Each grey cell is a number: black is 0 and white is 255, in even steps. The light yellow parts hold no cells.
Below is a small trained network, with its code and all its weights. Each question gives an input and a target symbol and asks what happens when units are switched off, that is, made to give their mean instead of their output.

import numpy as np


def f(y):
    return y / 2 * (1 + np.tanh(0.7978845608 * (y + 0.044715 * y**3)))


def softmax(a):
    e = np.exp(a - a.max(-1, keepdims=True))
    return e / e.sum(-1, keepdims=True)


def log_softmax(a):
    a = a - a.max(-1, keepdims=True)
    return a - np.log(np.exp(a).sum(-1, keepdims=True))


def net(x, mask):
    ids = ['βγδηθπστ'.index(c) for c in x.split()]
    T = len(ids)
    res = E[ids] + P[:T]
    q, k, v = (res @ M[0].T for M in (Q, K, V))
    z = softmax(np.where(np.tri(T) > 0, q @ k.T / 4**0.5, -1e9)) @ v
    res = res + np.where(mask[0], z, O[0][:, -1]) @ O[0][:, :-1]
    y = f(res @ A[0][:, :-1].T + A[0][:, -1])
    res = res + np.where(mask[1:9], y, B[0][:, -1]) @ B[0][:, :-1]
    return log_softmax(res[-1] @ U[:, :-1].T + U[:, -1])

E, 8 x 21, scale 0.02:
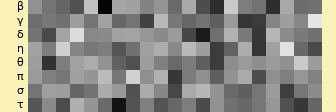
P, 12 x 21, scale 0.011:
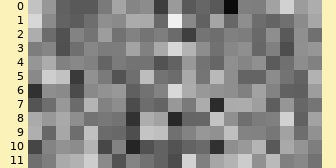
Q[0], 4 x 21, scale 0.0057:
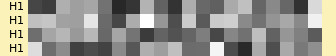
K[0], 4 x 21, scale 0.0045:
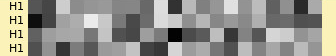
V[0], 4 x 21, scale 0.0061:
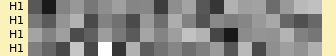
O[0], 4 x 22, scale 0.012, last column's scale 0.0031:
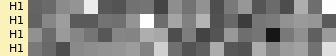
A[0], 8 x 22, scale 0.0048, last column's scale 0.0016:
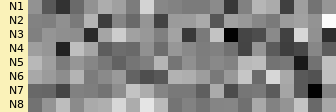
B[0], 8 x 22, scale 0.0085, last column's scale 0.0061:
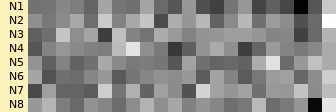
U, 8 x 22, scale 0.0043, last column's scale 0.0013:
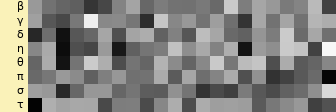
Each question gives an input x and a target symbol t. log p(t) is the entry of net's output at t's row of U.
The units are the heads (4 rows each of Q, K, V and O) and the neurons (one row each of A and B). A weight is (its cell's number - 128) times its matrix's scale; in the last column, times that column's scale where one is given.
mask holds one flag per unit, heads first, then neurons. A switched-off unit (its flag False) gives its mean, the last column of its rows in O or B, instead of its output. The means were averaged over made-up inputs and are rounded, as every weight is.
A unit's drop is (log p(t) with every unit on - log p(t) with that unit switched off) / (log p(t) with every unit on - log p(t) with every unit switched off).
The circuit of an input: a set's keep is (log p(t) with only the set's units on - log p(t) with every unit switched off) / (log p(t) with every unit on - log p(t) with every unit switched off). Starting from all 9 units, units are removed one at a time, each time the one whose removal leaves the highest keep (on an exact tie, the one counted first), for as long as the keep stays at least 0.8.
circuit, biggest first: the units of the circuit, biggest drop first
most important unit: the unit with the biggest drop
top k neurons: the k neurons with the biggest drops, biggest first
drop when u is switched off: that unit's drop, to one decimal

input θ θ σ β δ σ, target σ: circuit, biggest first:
H1; N6
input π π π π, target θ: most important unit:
H1
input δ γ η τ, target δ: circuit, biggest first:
H1; N4
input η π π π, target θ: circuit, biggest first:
H1; N8
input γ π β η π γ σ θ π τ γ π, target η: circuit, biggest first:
H1; N8; N3
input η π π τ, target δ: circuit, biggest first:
H1; N4; N7
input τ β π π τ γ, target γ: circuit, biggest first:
H1; N2
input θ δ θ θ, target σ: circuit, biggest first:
N1; H1
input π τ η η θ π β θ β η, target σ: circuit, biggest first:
H1; N6; N7
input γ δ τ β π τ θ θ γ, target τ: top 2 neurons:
N6; N5
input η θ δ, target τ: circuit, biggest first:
H1; N3; N6
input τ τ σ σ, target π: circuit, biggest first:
H1; N3; N1
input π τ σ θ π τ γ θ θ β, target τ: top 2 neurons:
N6; N2
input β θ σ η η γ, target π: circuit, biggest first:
H1
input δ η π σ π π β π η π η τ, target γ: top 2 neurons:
N5; N2
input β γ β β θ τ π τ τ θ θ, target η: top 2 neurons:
N3; N4
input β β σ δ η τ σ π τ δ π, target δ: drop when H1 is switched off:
1.4
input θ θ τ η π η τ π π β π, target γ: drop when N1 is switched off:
0.2
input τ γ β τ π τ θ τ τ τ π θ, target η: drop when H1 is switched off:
1.0
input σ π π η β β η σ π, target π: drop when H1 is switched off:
1.2
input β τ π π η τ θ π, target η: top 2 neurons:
N8; N3
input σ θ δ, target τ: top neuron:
N3
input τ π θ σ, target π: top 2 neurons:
N1; N3
